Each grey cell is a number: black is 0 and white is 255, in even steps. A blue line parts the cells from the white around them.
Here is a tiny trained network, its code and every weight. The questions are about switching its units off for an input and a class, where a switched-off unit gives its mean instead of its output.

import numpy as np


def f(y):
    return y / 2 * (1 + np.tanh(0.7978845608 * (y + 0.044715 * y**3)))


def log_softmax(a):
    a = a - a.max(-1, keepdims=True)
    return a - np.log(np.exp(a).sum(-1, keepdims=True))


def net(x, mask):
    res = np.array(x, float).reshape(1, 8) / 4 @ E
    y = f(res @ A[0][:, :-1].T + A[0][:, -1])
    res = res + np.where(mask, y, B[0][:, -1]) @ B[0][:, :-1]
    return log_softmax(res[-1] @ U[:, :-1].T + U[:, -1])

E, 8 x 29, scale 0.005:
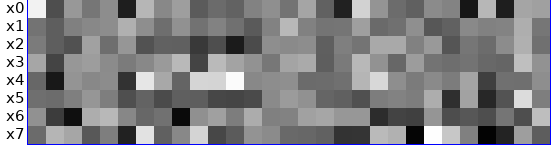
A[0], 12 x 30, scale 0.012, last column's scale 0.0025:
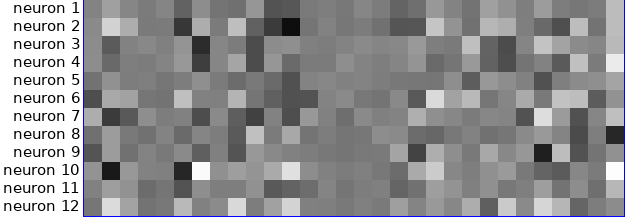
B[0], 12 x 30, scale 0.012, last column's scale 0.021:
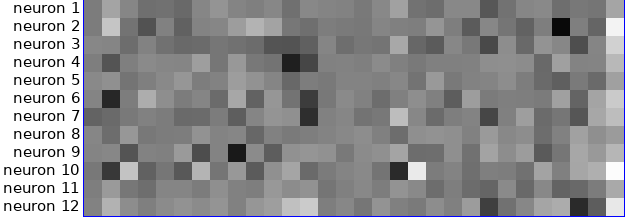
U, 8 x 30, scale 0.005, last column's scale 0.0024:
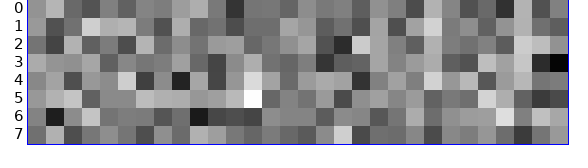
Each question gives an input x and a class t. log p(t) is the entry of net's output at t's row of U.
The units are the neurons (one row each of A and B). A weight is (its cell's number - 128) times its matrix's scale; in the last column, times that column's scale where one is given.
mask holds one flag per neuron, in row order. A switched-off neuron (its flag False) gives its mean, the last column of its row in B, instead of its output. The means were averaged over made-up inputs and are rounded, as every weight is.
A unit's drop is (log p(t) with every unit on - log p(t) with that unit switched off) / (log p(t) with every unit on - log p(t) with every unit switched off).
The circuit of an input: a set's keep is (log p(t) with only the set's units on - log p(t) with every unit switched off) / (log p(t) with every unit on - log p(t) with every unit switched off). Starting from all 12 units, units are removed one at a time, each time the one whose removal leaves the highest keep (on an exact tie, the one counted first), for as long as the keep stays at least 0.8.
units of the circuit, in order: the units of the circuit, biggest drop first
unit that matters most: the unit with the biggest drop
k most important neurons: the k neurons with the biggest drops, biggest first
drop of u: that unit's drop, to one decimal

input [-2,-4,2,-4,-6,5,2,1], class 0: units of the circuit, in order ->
neuron 12; neuron 2
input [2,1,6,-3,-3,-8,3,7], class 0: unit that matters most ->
neuron 12
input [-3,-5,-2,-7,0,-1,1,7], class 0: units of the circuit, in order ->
neuron 2; neuron 12
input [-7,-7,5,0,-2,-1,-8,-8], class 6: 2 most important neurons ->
neuron 6; neuron 2
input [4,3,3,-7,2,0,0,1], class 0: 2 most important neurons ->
neuron 12; neuron 10
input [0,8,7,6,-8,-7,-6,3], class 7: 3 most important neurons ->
neuron 2; neuron 10; neuron 12
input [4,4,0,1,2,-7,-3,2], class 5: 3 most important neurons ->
neuron 12; neuron 6; neuron 4
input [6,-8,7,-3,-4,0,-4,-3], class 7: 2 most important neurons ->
neuron 7; neuron 10
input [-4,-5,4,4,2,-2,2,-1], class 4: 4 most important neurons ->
neuron 10; neuron 6; neuron 2; neuron 9
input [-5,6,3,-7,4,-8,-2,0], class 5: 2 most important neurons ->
neuron 12; neuron 7
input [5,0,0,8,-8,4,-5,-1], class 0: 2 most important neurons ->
neuron 2; neuron 12
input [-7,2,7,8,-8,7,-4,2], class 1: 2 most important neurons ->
neuron 6; neuron 2
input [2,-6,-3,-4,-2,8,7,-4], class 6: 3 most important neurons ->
neuron 2; neuron 12; neuron 11
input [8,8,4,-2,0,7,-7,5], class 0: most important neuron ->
neuron 2
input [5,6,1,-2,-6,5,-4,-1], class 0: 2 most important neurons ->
neuron 2; neuron 12
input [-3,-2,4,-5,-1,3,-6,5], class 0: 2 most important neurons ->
neuron 2; neuron 12
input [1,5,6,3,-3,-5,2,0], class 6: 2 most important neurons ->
neuron 2; neuron 12
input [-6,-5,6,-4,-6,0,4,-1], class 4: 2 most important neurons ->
neuron 9; neuron 10
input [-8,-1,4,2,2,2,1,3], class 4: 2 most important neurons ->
neuron 9; neuron 10
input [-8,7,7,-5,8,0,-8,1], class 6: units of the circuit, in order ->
neuron 6
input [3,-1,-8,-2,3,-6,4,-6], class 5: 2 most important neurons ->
neuron 12; neuron 6
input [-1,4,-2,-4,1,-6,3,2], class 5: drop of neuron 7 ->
0.2
